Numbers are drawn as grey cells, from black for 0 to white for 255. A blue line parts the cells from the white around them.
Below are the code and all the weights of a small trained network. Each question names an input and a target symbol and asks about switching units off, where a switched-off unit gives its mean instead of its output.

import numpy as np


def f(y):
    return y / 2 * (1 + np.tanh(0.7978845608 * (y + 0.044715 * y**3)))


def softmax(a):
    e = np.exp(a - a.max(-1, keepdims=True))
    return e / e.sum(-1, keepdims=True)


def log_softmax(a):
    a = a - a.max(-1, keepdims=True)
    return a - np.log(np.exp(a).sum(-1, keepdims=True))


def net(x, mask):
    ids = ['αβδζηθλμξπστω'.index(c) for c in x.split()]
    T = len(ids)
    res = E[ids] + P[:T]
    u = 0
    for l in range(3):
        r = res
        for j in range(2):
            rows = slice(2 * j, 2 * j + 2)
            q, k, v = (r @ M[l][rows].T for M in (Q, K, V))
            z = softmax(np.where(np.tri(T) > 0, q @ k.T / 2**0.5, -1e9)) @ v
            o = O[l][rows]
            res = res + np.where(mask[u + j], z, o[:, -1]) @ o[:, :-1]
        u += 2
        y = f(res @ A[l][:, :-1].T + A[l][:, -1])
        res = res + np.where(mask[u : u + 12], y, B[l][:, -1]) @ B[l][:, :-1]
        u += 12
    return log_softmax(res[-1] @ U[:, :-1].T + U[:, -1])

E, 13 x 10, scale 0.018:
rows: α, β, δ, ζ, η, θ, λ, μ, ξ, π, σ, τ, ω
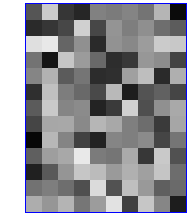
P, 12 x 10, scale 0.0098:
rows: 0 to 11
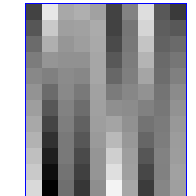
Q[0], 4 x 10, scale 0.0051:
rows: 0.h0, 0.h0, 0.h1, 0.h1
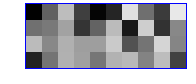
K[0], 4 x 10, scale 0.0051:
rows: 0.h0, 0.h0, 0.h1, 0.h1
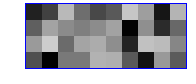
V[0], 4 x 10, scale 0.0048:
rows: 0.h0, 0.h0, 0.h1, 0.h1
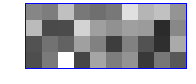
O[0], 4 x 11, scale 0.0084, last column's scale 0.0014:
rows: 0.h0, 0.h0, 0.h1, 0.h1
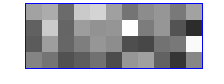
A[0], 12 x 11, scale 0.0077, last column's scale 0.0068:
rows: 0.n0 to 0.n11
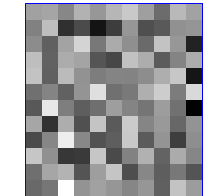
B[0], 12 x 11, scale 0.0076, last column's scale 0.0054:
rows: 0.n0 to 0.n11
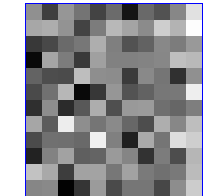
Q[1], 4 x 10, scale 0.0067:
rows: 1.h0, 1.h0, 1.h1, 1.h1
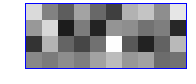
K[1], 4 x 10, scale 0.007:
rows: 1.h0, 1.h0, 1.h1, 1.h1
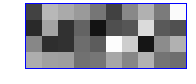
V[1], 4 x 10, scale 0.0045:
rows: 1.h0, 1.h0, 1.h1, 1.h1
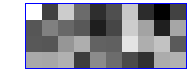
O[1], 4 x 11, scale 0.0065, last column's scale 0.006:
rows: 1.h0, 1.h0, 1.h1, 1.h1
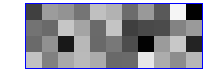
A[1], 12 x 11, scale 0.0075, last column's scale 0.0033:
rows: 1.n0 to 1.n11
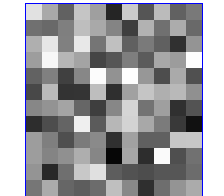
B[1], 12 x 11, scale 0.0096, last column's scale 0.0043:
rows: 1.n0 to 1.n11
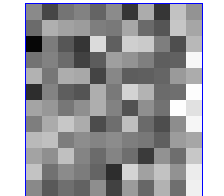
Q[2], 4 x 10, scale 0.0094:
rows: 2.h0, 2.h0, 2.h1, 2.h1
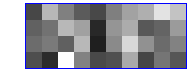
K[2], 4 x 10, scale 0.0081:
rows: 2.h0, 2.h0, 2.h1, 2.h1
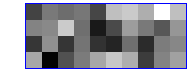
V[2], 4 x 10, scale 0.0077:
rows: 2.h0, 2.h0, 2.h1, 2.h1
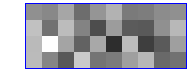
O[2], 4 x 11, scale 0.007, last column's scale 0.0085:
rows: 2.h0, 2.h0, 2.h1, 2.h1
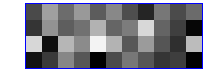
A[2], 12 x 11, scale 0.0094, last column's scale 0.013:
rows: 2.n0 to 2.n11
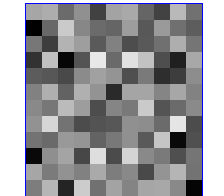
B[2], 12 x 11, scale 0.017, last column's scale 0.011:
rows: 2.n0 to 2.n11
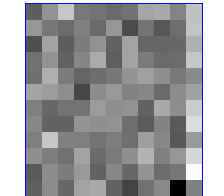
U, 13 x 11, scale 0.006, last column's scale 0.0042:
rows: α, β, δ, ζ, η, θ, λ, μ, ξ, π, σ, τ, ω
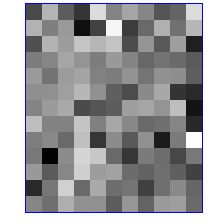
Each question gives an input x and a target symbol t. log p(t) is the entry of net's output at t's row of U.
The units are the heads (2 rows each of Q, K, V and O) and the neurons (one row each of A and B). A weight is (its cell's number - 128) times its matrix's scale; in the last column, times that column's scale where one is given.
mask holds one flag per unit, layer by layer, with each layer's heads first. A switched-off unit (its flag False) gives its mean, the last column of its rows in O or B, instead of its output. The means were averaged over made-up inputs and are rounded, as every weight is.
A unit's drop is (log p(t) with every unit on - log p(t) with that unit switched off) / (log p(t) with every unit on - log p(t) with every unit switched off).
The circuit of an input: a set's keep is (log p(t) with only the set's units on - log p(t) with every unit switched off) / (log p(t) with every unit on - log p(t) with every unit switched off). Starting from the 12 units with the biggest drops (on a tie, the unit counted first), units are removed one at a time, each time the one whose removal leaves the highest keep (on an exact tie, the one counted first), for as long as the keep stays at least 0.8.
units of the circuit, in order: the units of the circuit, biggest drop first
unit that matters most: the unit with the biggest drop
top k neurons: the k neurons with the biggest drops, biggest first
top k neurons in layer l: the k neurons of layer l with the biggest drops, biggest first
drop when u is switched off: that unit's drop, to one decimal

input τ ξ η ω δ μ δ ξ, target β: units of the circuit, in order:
[0.n1; 2.n3]
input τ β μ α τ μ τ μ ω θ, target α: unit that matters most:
0.n5
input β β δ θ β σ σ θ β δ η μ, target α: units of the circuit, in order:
[2.h0; 0.n11]
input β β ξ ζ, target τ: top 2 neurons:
[1.n7; 0.n1]
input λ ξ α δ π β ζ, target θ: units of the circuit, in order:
[1.h0; 0.n8; 1.n9; 2.n8]
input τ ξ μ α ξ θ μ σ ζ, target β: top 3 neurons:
[2.n5; 0.n5; 2.n7]
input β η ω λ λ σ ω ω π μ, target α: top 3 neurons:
[1.n4; 0.n11; 2.n3]
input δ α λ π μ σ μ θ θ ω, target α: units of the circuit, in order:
[0.n10; 1.n2]
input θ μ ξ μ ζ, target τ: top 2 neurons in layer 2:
[2.n2; 2.n7]
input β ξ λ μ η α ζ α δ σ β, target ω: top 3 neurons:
[1.n11; 1.n7; 0.n5]
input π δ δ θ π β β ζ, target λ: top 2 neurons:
[1.n7; 0.n5]
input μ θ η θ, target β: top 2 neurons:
[1.n5; 2.n3]
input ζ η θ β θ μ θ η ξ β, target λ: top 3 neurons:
[1.n11; 0.n5; 1.n7]
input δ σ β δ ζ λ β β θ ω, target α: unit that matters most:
0.h0
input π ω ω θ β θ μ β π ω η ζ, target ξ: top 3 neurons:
[0.n3; 2.n1; 0.n7]
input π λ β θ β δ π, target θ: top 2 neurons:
[1.n9; 2.n8]
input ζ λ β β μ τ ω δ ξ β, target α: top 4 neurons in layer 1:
[1.n11; 1.n7; 1.n8; 1.n4]
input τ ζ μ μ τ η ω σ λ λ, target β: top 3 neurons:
[0.n1; 1.n3; 2.n3]
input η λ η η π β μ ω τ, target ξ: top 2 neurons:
[2.n1; 2.n9]
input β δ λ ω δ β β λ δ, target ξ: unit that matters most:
0.h1
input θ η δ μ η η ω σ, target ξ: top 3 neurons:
[0.n5; 2.n1; 2.n9]
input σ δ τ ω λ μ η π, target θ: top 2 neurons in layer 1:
[1.n9; 1.n10]
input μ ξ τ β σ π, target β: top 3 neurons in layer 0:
[0.n5; 0.n3; 0.n1]
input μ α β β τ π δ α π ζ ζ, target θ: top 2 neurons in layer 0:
[0.n3; 0.n8]
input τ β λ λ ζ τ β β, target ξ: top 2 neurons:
[2.n1; 0.n8]
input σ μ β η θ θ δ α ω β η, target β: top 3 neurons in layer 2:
[2.n3; 2.n2; 2.n9]
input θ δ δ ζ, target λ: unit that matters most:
0.h0
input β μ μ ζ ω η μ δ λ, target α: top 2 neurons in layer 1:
[1.n5; 1.n3]
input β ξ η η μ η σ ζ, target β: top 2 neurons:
[0.n5; 2.n5]
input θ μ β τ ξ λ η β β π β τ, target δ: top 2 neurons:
[2.n10; 0.n7]
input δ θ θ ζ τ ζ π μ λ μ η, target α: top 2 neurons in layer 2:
[2.n3; 2.n7]
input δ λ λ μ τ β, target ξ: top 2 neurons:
[0.n7; 2.n1]
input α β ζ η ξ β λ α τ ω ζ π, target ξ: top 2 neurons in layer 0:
[0.n8; 0.n10]
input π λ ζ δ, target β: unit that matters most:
1.h0
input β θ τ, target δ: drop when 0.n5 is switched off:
0.1
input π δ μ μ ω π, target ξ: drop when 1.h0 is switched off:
0.1
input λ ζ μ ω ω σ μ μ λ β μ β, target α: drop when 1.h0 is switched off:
0.1
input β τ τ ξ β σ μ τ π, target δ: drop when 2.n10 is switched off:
0.2
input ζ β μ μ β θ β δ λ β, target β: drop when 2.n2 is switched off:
0.1
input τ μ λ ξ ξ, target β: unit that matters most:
2.h0
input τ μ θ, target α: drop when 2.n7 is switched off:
0.0
